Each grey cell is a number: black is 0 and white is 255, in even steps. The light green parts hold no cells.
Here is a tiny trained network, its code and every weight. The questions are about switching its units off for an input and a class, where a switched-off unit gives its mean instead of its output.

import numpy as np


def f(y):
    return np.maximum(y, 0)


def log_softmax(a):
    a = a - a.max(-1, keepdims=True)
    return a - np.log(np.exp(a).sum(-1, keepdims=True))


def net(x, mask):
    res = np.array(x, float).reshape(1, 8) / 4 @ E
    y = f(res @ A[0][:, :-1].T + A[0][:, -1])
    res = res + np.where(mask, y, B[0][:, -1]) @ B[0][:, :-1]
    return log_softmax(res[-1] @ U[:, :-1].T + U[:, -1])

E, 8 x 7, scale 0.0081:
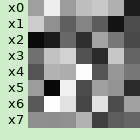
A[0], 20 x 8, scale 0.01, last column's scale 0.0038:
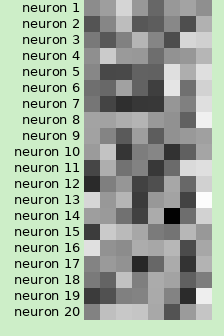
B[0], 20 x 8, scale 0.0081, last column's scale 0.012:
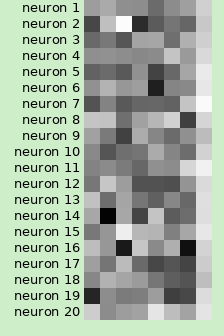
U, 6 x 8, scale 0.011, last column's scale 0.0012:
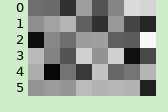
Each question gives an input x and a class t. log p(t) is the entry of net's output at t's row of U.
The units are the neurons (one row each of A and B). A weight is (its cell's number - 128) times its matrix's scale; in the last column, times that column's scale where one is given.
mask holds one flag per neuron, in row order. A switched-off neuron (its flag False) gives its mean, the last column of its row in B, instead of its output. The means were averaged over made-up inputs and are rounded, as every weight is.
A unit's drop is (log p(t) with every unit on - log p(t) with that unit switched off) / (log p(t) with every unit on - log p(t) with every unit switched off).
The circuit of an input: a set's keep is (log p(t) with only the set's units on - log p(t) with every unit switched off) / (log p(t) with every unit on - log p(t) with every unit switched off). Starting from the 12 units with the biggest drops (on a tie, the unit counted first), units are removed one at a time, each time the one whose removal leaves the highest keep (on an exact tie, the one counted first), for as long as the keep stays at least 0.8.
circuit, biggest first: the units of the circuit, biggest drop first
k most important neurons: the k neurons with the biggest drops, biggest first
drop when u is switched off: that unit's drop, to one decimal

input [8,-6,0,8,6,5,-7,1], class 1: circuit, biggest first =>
[neuron 2]
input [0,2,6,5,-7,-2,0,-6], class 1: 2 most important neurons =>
[neuron 12; neuron 17]
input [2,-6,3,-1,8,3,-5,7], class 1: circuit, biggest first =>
[neuron 6; neuron 20]
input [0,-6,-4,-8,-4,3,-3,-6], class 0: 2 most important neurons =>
[neuron 14; neuron 5]
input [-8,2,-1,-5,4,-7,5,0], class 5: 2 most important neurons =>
[neuron 15; neuron 20]
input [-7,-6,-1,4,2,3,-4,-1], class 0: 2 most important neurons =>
[neuron 5; neuron 7]
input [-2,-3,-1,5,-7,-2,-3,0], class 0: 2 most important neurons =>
[neuron 7; neuron 5]
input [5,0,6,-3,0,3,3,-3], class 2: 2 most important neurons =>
[neuron 19; neuron 18]
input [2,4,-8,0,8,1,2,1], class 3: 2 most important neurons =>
[neuron 16; neuron 8]
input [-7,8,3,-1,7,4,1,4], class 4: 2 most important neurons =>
[neuron 14; neuron 6]
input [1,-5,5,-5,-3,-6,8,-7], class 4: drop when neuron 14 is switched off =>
0.5
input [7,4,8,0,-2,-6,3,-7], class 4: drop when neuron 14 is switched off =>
0.2
